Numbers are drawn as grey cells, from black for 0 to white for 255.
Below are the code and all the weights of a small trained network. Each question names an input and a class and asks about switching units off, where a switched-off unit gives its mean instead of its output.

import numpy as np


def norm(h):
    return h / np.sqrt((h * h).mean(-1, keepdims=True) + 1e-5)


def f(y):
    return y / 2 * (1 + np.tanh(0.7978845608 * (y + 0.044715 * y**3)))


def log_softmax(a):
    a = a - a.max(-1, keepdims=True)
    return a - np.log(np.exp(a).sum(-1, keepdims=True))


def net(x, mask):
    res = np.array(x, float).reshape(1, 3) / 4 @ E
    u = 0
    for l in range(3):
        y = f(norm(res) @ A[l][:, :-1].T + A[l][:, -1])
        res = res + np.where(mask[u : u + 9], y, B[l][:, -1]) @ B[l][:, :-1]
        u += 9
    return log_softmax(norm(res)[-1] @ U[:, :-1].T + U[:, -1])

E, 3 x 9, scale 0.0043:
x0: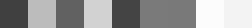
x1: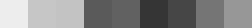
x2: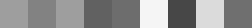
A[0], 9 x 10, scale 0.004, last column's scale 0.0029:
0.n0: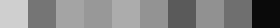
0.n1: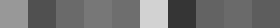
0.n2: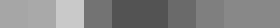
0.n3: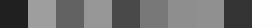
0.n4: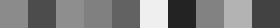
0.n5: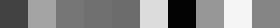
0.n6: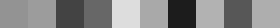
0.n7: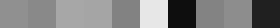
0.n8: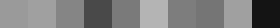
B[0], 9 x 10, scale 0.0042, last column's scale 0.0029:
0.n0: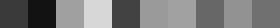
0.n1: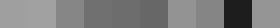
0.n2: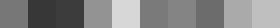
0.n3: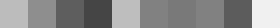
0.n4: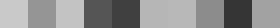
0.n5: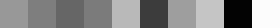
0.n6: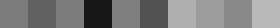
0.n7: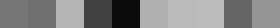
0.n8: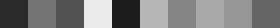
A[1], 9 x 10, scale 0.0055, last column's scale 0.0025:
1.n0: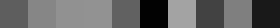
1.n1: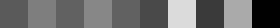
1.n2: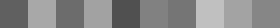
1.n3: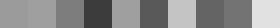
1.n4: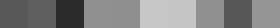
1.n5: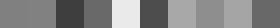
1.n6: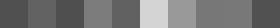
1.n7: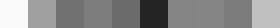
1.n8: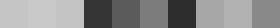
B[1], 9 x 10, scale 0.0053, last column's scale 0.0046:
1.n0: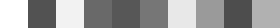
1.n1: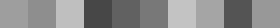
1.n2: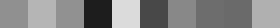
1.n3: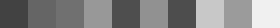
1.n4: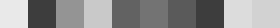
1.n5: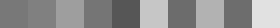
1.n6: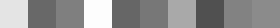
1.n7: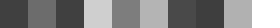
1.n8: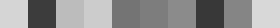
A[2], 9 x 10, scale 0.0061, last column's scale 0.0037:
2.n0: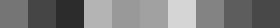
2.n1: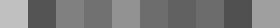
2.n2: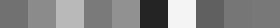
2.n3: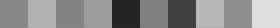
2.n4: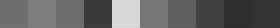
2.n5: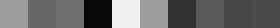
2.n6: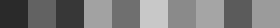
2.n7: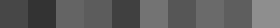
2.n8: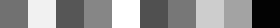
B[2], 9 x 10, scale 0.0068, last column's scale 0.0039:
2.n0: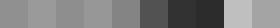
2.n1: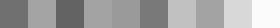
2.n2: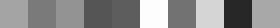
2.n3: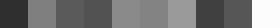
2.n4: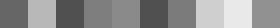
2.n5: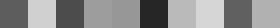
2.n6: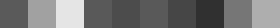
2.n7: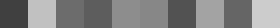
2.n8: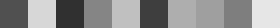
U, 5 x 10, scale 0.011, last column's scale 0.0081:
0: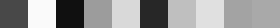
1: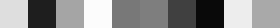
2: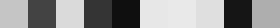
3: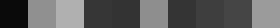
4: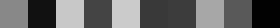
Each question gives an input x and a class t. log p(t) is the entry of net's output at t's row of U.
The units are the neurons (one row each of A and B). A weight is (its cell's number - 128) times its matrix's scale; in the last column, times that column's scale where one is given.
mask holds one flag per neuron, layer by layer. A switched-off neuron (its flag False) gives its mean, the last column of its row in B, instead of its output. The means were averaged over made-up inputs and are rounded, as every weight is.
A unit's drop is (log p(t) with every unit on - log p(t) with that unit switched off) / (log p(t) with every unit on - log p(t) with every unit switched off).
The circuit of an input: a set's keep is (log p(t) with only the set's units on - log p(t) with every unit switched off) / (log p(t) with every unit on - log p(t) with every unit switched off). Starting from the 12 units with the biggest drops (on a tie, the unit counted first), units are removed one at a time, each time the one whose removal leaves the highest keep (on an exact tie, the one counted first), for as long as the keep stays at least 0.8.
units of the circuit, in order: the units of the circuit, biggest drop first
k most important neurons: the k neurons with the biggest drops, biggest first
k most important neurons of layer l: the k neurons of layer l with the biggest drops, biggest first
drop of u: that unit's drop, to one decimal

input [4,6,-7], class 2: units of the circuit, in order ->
[1.n0 2.n2]
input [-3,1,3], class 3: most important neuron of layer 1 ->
[1.n2]
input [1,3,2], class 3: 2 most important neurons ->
[0.n5 1.n4]
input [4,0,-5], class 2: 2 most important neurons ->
[1.n0 1.n1]
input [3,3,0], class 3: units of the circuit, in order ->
[1.n7 1.n4 2.n6]
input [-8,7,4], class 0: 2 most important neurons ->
[2.n5 1.n4]
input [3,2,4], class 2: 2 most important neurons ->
[0.n4 0.n7]
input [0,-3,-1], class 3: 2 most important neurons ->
[0.n3 1.n5]
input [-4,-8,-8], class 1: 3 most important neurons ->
[2.n0 1.n4 1.n2]
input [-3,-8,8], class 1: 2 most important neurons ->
[1.n6 1.n4]
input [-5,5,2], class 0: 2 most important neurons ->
[1.n4 0.n2]
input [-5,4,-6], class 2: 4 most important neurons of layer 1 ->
[1.n0 1.n1 1.n4 1.n2]
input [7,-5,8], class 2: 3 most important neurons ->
[0.n4 1.n7 0.n7]
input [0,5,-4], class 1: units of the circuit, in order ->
[1.n7]
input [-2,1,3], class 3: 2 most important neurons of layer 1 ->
[1.n0 1.n2]
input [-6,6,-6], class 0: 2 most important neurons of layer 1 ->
[1.n4 1.n8]
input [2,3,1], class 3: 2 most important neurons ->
[0.n5 0.n2]
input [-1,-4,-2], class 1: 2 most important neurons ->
[1.n4 0.n5]
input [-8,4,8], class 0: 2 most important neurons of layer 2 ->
[2.n5 2.n1]
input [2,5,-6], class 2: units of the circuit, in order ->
[1.n0]
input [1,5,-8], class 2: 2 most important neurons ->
[1.n0 2.n2]
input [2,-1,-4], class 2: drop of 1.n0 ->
0.5
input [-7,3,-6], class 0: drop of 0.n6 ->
0.0
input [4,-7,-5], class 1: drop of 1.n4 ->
0.1
